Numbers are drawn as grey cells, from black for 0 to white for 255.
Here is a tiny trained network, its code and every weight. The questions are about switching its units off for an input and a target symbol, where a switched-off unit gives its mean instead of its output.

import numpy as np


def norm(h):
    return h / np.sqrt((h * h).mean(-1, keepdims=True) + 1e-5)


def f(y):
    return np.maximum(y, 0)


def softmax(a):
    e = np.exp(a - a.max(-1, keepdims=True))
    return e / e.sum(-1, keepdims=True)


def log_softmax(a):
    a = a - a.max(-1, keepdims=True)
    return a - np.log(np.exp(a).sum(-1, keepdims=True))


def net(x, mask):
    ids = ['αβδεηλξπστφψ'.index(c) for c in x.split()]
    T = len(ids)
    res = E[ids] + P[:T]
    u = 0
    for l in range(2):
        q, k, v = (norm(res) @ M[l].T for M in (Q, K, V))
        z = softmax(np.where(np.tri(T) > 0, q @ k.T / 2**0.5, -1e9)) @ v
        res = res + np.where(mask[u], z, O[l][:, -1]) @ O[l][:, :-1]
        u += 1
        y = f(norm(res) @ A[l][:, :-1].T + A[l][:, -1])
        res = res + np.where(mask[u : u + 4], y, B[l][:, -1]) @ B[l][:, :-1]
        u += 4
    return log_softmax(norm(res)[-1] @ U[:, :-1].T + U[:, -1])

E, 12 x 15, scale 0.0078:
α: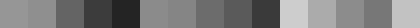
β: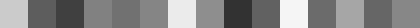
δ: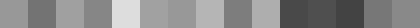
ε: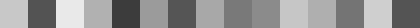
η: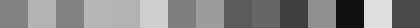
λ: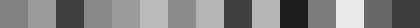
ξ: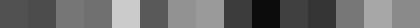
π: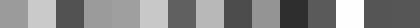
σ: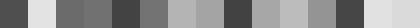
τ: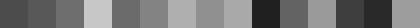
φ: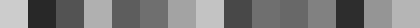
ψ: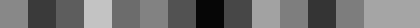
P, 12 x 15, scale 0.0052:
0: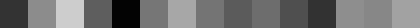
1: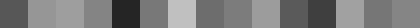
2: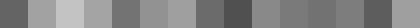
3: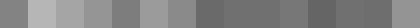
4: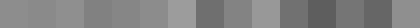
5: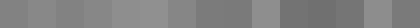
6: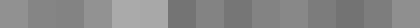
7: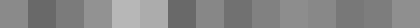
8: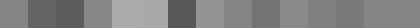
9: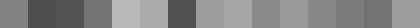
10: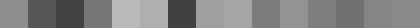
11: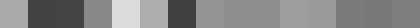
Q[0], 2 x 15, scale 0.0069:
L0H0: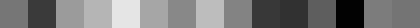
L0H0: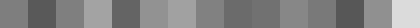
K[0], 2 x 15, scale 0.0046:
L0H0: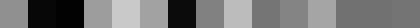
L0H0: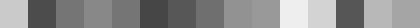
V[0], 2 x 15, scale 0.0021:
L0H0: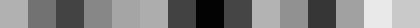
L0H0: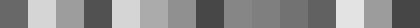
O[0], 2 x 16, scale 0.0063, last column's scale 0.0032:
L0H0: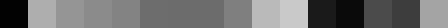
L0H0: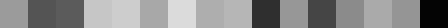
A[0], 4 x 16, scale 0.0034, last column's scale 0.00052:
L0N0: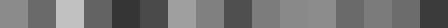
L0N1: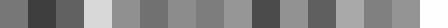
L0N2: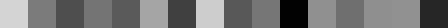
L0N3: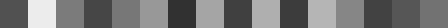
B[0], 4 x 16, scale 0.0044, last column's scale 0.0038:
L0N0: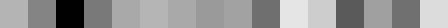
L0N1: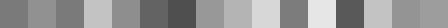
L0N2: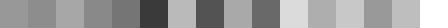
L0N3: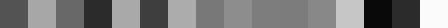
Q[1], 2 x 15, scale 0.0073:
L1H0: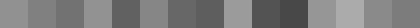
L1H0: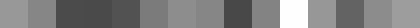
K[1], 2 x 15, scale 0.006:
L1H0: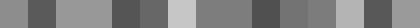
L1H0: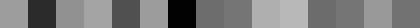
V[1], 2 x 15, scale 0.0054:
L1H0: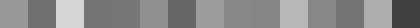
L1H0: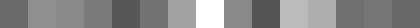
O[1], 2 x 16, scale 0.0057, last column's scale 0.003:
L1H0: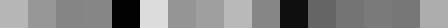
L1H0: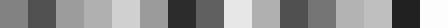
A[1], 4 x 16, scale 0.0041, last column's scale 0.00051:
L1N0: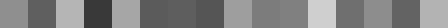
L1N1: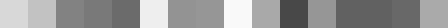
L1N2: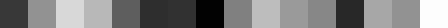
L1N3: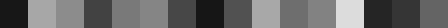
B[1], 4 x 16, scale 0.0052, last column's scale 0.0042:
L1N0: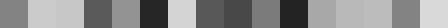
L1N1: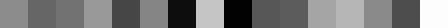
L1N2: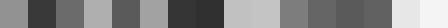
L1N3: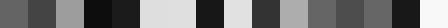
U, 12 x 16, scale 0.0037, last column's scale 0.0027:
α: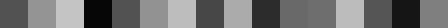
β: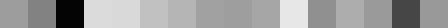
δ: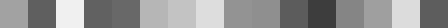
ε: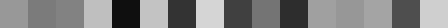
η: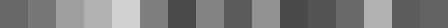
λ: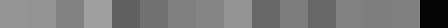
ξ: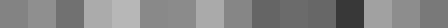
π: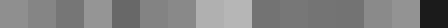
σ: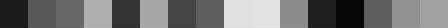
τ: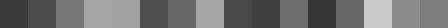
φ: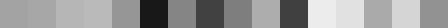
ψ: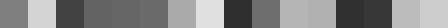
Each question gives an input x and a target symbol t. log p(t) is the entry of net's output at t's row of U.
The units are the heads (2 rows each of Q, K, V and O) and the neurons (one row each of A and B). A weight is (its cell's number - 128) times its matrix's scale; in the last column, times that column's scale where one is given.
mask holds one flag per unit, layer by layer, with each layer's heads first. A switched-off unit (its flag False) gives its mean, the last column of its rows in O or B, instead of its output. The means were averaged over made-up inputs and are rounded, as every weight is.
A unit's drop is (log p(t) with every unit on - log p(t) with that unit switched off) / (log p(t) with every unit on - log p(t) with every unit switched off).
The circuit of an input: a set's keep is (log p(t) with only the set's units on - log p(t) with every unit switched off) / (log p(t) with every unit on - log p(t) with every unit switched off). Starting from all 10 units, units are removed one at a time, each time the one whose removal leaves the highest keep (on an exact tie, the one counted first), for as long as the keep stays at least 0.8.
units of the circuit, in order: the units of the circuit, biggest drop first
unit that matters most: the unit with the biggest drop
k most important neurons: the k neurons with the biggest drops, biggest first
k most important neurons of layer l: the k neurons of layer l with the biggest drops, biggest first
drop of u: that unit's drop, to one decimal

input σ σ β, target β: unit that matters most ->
L1H0
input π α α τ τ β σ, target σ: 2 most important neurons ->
[L1N2 L0N2]
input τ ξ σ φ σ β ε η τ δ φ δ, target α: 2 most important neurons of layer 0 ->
[L0N3 L0N0]
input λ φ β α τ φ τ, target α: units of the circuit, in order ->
[L0H0 L1N3 L0N3]
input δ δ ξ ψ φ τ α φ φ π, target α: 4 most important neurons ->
[L1N3 L0N3 L0N0 L1N2]
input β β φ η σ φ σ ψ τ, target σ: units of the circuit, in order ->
[L0H0 L1N2]
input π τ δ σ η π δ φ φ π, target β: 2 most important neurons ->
[L0N1 L1N0]
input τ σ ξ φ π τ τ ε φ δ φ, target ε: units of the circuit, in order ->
[L1H0 L1N1]
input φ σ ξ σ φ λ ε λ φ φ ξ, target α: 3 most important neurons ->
[L1N3 L0N3 L1N0]
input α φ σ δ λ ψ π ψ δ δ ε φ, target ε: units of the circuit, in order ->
[L1H0 L0H0 L1N1]
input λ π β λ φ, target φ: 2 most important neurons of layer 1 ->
[L1N0 L1N3]
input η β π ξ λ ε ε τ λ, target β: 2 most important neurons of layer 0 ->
[L0N1 L0N2]
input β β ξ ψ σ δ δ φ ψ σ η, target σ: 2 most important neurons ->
[L1N2 L0N0]
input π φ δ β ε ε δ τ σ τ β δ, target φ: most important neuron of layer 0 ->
[L0N0]
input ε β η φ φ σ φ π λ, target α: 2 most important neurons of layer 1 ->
[L1N3 L1N2]
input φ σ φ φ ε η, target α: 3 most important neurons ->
[L0N3 L1N3 L0N0]
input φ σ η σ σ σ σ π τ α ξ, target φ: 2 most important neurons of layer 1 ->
[L1N0 L1N3]
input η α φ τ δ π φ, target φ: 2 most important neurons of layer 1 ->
[L1N0 L1N3]
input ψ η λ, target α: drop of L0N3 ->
0.1
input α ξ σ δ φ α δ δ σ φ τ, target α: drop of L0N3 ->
0.2
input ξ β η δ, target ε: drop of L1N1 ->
0.7
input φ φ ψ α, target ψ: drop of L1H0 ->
1.4
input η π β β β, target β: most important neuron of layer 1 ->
[L1N3]
